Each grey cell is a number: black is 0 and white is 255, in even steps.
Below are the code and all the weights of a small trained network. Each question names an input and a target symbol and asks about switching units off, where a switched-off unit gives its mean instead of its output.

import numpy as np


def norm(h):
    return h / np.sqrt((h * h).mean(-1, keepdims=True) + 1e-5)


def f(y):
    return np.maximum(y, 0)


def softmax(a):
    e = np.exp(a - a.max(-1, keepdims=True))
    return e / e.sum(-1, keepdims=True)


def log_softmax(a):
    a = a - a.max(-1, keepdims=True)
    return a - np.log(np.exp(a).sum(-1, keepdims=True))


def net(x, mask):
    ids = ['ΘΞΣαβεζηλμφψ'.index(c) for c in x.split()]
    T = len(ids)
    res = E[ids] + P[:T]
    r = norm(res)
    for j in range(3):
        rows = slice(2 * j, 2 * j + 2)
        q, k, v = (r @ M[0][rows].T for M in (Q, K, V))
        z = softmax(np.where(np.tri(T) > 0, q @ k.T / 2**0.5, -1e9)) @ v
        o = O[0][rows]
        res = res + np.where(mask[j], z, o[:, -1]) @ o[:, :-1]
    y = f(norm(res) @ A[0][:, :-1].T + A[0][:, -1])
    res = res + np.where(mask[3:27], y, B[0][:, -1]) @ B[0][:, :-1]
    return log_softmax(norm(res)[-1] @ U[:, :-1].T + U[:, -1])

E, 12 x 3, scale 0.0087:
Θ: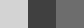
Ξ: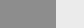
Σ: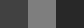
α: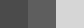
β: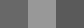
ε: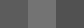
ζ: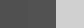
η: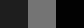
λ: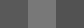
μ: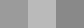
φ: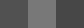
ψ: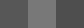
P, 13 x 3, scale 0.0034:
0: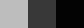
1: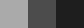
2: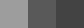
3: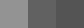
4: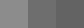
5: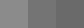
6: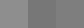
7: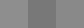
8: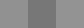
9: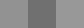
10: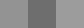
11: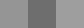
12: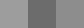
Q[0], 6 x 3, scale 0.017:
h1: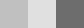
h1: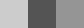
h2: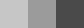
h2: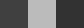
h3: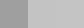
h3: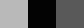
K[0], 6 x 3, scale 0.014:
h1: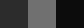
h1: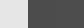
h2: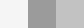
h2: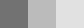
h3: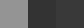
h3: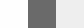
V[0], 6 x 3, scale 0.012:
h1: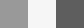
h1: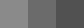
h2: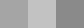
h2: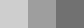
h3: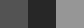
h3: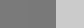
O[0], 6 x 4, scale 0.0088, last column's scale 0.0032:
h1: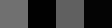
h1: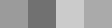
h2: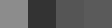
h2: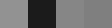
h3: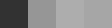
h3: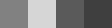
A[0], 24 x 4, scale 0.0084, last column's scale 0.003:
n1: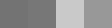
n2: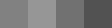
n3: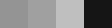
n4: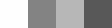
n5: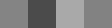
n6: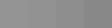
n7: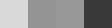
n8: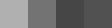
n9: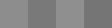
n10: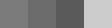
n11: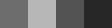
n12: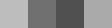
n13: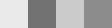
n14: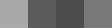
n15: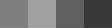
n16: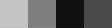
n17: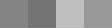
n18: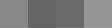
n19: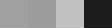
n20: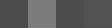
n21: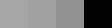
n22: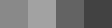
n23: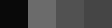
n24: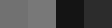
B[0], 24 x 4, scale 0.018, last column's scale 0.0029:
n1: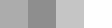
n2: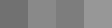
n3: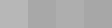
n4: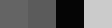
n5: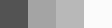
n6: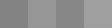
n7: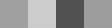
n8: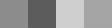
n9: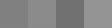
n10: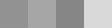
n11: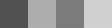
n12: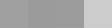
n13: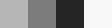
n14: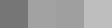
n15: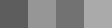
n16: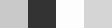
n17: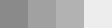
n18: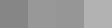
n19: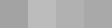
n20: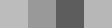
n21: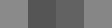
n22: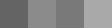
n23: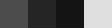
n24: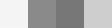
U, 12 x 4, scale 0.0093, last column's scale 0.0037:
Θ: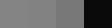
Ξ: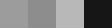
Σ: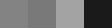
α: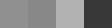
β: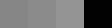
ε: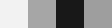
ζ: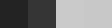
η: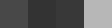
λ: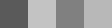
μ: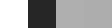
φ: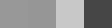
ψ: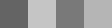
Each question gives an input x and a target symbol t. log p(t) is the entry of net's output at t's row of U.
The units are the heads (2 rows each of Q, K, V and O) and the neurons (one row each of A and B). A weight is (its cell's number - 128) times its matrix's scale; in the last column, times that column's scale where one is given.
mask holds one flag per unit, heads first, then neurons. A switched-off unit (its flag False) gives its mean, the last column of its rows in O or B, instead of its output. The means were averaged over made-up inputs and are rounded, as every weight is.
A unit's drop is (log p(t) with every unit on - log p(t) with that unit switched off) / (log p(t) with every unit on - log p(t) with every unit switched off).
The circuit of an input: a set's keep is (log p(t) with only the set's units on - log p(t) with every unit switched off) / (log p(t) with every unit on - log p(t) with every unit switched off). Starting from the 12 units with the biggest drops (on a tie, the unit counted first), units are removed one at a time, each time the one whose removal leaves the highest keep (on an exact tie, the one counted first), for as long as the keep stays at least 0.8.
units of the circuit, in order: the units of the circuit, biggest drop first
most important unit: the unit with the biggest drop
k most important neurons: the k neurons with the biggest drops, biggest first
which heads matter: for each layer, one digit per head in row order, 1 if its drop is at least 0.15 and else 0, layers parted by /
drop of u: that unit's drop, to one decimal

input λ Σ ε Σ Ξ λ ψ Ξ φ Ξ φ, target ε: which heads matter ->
111
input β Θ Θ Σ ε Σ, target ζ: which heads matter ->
101
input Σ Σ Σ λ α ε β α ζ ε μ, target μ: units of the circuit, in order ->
(h3; h2)
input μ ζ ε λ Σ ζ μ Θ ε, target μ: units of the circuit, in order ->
(h3; n16)
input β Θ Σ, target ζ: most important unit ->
h1
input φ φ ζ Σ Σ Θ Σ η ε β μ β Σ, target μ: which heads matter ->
000
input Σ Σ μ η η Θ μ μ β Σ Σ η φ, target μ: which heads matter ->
001
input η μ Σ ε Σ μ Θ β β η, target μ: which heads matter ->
001
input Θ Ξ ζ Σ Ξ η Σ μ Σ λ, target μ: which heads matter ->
010
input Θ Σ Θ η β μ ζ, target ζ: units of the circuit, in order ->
(h1; n24)
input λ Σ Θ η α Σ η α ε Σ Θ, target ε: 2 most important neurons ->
(n4; n13)
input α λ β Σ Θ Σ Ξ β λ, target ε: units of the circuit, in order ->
(h1; n5)
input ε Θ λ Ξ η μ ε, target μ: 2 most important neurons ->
(n16; n8)
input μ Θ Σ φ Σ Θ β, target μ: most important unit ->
h2
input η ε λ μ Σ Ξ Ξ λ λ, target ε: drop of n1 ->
0.2
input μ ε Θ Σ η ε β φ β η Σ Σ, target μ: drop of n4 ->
-0.1
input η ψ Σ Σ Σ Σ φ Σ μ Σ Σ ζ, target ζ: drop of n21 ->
0.0
